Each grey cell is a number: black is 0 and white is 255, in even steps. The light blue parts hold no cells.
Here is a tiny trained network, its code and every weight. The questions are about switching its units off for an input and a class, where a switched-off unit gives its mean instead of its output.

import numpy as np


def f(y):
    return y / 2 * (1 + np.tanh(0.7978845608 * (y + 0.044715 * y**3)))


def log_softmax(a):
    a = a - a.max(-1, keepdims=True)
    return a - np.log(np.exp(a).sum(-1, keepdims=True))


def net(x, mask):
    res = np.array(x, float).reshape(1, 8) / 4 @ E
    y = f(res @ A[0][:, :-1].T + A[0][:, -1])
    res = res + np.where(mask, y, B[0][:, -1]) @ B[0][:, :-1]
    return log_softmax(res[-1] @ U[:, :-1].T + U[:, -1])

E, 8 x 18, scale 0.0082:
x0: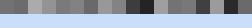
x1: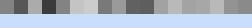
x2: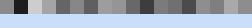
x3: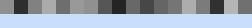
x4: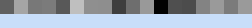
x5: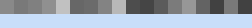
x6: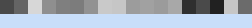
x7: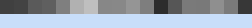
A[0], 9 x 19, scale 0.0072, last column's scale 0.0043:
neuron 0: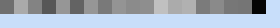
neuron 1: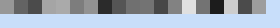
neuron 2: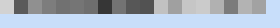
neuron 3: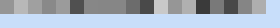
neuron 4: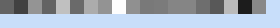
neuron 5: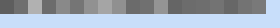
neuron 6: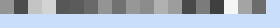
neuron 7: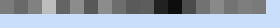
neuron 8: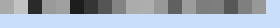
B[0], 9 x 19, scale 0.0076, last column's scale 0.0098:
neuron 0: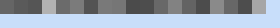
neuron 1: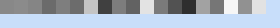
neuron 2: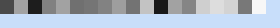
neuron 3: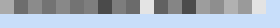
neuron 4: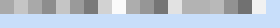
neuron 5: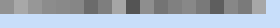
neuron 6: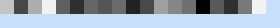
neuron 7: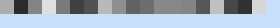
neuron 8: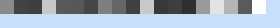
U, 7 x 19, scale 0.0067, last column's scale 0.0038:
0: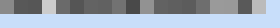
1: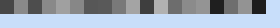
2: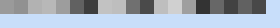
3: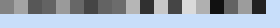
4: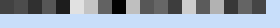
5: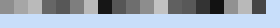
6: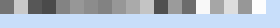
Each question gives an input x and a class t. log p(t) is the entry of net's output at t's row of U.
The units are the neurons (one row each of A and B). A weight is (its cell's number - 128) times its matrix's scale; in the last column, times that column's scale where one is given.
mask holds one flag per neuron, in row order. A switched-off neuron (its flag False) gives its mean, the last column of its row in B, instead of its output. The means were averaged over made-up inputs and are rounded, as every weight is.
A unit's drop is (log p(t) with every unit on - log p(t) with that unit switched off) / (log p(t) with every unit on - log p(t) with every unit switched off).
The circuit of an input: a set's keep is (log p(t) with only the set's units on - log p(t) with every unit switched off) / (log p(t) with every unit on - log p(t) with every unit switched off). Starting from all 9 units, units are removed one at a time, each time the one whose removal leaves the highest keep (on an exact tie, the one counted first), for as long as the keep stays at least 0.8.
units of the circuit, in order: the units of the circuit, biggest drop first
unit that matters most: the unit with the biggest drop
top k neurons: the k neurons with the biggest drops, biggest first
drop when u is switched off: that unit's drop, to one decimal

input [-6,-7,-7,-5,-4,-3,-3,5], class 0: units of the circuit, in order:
[neuron 8]
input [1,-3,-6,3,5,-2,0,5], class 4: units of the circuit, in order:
[neuron 8; neuron 4; neuron 2]
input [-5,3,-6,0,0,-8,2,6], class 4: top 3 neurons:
[neuron 4; neuron 2; neuron 1]
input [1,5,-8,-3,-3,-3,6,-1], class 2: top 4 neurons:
[neuron 2; neuron 0; neuron 1; neuron 8]
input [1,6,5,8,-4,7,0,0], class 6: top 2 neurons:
[neuron 4; neuron 1]
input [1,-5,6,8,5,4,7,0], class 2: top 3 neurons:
[neuron 8; neuron 6; neuron 4]
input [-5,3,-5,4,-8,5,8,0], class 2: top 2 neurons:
[neuron 4; neuron 6]
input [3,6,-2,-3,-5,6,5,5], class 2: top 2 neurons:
[neuron 2; neuron 1]
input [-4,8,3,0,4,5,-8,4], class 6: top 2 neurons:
[neuron 6; neuron 2]
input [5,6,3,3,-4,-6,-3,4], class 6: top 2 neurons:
[neuron 2; neuron 6]
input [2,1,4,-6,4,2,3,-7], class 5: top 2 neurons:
[neuron 4; neuron 7]
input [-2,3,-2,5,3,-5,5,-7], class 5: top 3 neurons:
[neuron 4; neuron 8; neuron 7]
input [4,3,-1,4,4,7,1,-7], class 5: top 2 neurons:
[neuron 8; neuron 4]
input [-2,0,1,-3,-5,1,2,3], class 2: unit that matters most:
neuron 2
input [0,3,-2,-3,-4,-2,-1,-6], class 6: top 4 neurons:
[neuron 6; neuron 2; neuron 7; neuron 3]
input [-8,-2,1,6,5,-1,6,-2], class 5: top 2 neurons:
[neuron 8; neuron 2]
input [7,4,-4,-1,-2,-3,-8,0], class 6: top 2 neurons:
[neuron 2; neuron 6]
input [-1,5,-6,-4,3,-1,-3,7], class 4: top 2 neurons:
[neuron 4; neuron 2]
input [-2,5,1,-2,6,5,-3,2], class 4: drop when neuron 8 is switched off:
0.2
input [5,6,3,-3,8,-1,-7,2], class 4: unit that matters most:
neuron 8
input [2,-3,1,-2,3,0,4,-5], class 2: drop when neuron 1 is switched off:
0.3
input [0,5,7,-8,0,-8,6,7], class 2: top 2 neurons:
[neuron 2; neuron 1]
